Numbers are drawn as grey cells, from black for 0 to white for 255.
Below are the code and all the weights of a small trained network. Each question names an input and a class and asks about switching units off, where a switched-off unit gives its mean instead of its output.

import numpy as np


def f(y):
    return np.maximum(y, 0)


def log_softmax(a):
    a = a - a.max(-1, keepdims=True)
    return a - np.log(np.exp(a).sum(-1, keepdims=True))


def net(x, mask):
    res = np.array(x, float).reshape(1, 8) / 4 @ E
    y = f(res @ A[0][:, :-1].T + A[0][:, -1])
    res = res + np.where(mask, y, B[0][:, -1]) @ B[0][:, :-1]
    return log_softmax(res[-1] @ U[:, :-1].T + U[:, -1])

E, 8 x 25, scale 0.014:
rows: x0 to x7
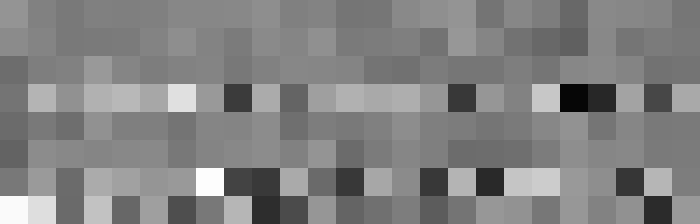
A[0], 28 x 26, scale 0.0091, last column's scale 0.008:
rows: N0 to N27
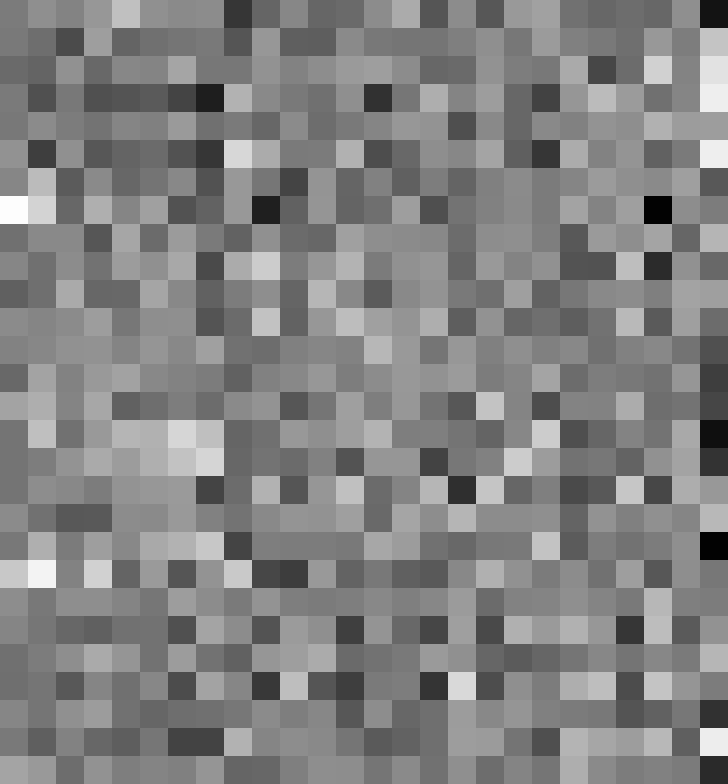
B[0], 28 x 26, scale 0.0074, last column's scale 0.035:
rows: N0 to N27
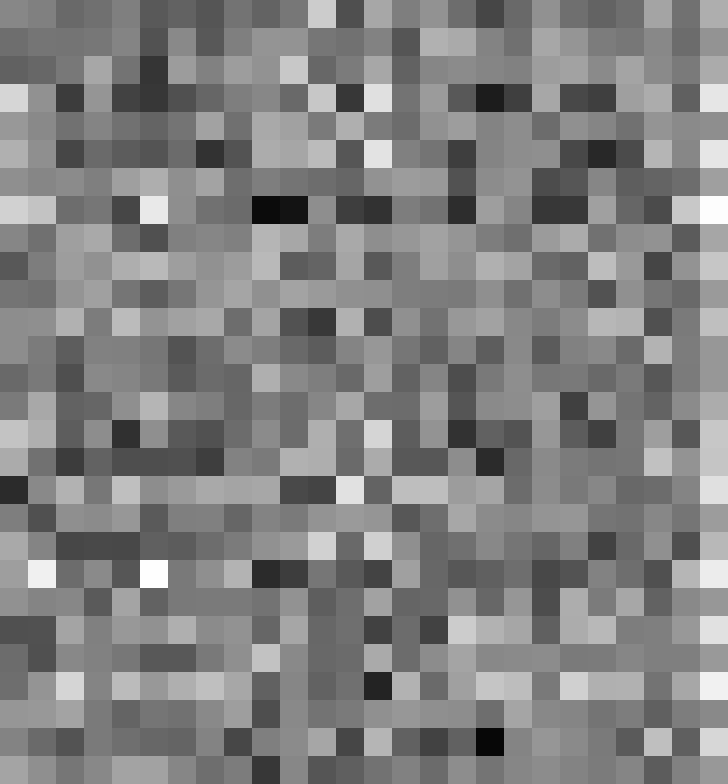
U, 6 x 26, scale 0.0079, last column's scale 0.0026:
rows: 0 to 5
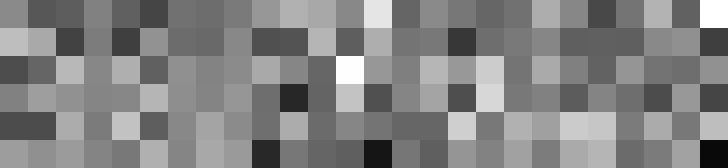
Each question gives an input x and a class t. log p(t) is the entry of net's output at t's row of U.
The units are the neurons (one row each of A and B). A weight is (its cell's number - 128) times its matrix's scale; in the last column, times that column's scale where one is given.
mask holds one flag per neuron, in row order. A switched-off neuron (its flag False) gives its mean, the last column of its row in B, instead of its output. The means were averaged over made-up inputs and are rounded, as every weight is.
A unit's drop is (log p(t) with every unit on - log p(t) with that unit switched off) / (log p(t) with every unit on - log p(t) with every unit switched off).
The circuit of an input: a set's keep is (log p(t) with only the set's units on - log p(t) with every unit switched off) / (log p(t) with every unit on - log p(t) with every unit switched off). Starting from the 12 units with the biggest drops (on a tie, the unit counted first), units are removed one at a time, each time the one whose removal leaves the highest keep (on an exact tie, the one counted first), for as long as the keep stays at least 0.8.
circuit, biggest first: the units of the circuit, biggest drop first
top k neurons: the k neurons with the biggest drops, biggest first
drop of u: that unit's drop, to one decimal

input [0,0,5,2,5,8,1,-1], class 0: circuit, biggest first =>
[N7]
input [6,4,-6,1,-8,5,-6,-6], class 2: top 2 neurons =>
[N17; N9]
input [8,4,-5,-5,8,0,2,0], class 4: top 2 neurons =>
[N7; N20]
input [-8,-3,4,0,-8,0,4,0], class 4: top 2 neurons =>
[N7; N20]
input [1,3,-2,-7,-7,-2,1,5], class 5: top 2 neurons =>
[N24; N22]
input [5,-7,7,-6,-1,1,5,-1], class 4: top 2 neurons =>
[N7; N20]
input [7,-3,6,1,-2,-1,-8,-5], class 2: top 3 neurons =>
[N17; N9; N11]
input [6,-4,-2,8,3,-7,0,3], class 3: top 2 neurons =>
[N17; N3]
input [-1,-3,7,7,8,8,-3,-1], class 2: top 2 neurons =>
[N7; N20]
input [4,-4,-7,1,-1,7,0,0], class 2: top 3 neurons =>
[N7; N20; N3]
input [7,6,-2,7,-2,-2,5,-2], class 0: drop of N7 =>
0.1
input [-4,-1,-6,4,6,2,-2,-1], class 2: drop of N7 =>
0.2
